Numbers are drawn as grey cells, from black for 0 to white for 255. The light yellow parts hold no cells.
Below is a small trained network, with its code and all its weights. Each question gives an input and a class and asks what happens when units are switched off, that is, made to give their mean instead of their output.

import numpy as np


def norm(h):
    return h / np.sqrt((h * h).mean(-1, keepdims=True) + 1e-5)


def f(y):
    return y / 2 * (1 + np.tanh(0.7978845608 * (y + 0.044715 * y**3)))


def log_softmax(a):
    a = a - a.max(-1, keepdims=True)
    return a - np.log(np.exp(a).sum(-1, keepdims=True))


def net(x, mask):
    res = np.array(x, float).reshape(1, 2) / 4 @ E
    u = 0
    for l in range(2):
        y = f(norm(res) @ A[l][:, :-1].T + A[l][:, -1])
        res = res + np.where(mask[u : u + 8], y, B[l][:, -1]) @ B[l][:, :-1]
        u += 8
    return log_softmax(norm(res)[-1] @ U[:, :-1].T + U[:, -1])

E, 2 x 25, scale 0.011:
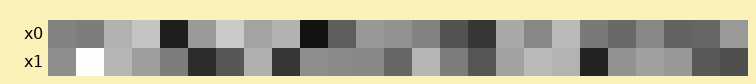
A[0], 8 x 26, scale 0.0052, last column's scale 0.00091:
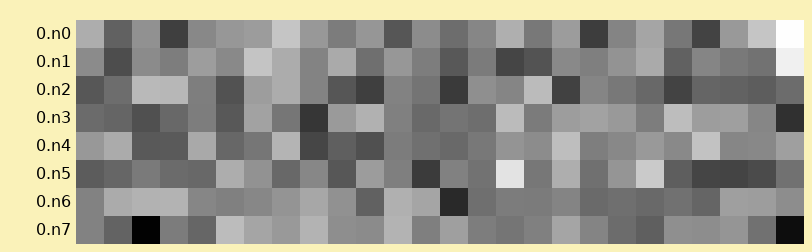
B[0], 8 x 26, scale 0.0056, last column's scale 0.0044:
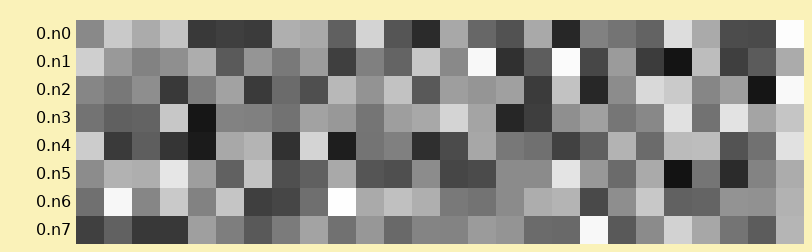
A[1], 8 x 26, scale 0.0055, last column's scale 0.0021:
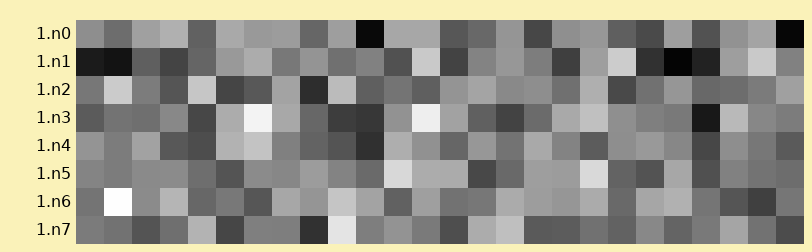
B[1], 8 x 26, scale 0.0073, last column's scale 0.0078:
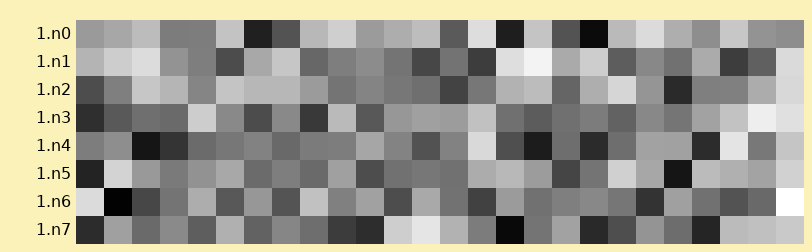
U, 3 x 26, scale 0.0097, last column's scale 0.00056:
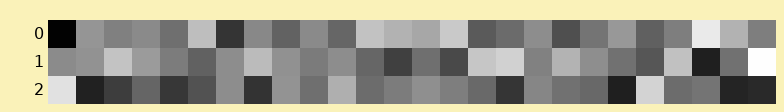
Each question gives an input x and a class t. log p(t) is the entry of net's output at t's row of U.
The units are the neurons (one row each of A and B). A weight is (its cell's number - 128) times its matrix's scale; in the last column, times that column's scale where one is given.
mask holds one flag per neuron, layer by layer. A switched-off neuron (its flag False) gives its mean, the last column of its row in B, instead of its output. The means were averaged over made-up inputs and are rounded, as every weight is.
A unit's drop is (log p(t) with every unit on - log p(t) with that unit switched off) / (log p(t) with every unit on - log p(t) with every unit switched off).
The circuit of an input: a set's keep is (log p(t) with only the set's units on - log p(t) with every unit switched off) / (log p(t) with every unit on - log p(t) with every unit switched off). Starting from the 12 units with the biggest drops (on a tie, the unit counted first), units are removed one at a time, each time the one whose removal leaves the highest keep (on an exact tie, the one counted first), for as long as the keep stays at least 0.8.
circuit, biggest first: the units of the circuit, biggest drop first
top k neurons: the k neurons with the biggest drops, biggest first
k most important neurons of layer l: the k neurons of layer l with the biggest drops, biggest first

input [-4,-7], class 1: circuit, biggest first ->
1.n1
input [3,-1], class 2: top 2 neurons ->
0.n2; 0.n6
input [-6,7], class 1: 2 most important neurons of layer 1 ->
1.n2; 1.n4
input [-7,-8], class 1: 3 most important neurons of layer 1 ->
1.n1; 1.n3; 1.n4
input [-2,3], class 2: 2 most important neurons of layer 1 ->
1.n1; 1.n5
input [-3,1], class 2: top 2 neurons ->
0.n4; 0.n3
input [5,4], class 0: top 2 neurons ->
0.n0; 1.n5
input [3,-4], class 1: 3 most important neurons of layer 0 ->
0.n3; 0.n7; 0.n4
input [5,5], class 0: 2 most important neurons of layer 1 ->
1.n5; 1.n1
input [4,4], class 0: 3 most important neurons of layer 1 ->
1.n5; 1.n1; 1.n4
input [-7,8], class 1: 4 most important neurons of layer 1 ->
1.n2; 1.n4; 1.n3; 1.n6
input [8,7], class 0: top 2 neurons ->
0.n0; 1.n3
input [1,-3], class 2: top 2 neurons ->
0.n0; 1.n1
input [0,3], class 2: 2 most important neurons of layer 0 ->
0.n4; 0.n7
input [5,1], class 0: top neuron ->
0.n0
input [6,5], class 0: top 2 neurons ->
0.n0; 1.n5
